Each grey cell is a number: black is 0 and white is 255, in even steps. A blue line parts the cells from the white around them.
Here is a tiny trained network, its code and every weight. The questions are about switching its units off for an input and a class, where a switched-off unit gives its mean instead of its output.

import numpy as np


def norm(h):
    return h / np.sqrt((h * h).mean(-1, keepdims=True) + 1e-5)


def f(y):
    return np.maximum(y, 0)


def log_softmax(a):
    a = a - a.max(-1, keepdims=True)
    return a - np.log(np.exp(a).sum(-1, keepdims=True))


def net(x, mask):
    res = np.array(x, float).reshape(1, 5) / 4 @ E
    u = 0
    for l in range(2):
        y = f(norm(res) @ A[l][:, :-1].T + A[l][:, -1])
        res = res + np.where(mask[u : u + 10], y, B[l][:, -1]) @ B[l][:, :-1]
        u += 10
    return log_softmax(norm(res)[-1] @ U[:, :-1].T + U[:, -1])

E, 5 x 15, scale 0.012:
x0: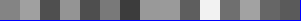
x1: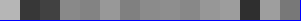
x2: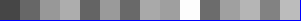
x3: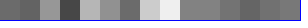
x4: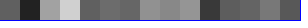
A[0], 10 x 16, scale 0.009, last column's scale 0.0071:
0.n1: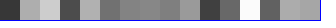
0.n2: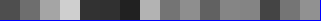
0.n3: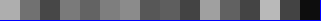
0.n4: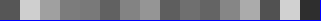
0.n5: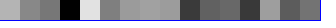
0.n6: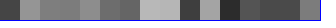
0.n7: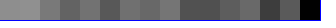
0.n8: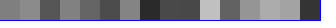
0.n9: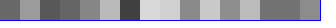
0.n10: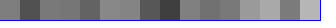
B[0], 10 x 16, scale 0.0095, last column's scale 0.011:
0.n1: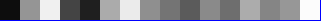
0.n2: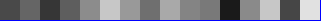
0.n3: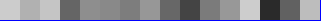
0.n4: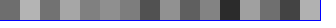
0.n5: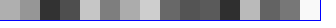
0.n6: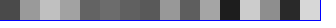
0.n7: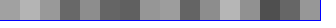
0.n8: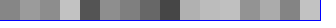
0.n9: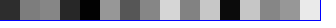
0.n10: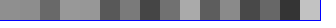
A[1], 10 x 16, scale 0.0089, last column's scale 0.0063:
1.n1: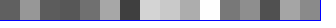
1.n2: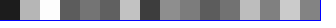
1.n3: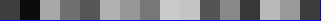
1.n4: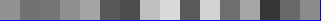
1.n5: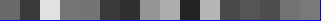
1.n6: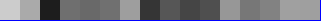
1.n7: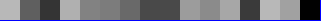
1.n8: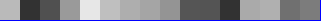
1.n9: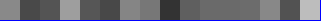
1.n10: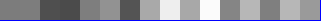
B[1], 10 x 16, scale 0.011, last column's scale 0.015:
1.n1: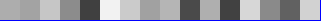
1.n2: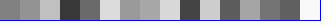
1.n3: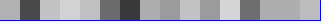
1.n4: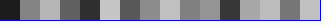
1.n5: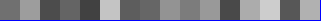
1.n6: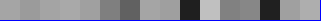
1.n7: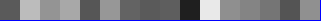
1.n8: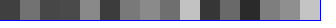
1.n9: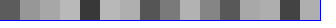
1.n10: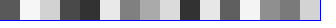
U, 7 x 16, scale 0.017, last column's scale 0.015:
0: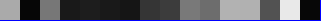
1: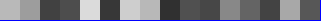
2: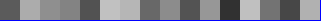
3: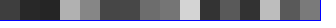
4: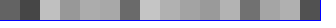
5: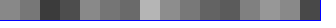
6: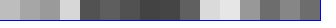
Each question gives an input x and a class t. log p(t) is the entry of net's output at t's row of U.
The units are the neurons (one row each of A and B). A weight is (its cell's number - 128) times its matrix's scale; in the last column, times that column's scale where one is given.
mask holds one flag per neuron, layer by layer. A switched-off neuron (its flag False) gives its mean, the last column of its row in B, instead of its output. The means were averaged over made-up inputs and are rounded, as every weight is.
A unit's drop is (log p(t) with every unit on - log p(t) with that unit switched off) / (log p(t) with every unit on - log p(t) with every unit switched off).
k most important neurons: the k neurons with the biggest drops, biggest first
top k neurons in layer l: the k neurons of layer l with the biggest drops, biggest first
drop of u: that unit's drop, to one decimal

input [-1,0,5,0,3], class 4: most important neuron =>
[1.n3]
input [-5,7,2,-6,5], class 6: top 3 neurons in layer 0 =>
[0.n5; 0.n6; 0.n9]
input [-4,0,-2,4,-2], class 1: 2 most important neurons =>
[0.n5; 0.n9]
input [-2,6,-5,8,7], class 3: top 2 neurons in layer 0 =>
[0.n9; 0.n1]
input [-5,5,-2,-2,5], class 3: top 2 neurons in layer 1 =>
[1.n10; 1.n2]
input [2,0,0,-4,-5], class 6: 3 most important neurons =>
[0.n1; 0.n8; 0.n9]
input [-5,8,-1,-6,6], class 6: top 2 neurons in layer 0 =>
[0.n5; 0.n6]
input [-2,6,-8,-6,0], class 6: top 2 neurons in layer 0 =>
[0.n8; 0.n2]
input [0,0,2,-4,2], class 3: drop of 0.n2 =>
0.3
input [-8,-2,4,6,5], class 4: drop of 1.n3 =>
0.4
